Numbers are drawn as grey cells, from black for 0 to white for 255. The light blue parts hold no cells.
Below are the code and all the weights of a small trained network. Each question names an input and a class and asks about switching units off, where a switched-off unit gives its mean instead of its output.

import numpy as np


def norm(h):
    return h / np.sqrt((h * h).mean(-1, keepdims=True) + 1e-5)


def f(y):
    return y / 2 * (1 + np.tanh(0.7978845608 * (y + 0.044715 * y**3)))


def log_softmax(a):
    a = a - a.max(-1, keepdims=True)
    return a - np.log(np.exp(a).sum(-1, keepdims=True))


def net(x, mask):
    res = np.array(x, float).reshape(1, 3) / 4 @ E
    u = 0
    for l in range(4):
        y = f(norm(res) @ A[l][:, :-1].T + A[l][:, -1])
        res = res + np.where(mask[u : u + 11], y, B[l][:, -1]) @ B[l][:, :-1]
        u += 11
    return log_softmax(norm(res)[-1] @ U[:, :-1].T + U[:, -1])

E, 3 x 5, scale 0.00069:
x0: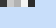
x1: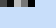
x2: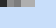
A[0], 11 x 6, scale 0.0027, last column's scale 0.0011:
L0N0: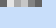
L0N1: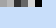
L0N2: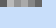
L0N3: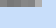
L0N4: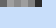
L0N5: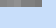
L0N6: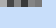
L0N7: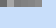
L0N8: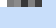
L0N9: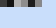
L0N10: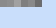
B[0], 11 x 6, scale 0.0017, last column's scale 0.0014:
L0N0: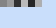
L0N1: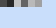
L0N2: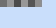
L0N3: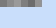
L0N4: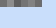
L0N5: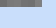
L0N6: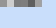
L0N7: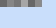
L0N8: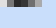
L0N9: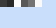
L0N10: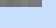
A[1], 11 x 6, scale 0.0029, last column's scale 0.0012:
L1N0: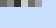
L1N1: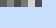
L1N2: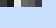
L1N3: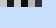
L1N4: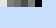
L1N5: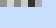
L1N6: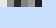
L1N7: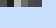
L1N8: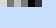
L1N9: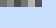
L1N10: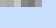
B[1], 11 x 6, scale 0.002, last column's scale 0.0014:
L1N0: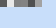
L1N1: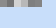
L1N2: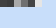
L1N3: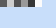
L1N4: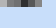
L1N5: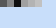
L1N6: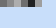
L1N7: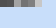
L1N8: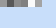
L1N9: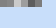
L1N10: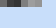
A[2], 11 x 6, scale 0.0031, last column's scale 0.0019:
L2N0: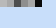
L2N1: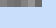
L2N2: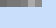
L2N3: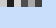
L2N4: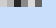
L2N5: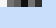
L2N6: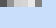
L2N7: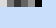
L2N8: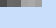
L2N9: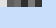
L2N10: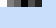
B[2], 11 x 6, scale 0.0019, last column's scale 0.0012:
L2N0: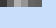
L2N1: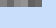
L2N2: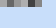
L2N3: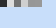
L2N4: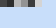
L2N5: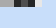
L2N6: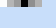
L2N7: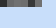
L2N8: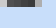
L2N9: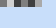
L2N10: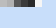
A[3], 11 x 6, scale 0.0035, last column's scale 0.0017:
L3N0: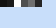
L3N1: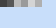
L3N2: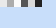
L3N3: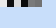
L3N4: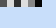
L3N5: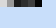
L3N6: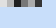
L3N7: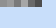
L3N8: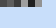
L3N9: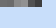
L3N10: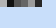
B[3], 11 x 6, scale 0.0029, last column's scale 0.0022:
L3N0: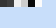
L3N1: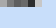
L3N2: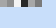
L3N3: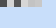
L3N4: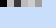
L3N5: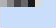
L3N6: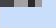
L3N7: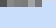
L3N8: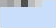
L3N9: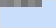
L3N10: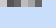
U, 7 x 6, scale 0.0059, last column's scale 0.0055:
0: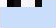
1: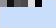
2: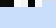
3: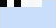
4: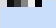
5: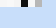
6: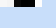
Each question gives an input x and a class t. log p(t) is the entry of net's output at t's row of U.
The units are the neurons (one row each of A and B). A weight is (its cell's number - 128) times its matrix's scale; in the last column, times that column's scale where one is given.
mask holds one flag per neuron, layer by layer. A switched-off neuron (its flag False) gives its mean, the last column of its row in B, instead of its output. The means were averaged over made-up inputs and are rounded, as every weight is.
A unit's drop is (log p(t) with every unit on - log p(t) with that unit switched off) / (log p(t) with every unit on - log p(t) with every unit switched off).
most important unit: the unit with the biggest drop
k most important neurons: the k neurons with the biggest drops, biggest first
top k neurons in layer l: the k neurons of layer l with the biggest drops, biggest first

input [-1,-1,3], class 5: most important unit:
L0N9
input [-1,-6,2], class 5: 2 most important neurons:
[L3N2, L2N6]
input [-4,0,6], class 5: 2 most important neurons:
[L0N9, L3N2]
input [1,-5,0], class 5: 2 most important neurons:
[L0N1, L1N3]
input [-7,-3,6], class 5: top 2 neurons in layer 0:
[L0N1, L0N0]
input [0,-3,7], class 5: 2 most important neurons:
[L2N6, L1N3]
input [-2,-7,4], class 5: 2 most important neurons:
[L3N2, L2N6]
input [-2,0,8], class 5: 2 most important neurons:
[L2N6, L3N2]
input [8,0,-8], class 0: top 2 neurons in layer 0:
[L0N6, L0N9]
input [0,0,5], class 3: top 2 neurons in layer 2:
[L2N10, L2N5]
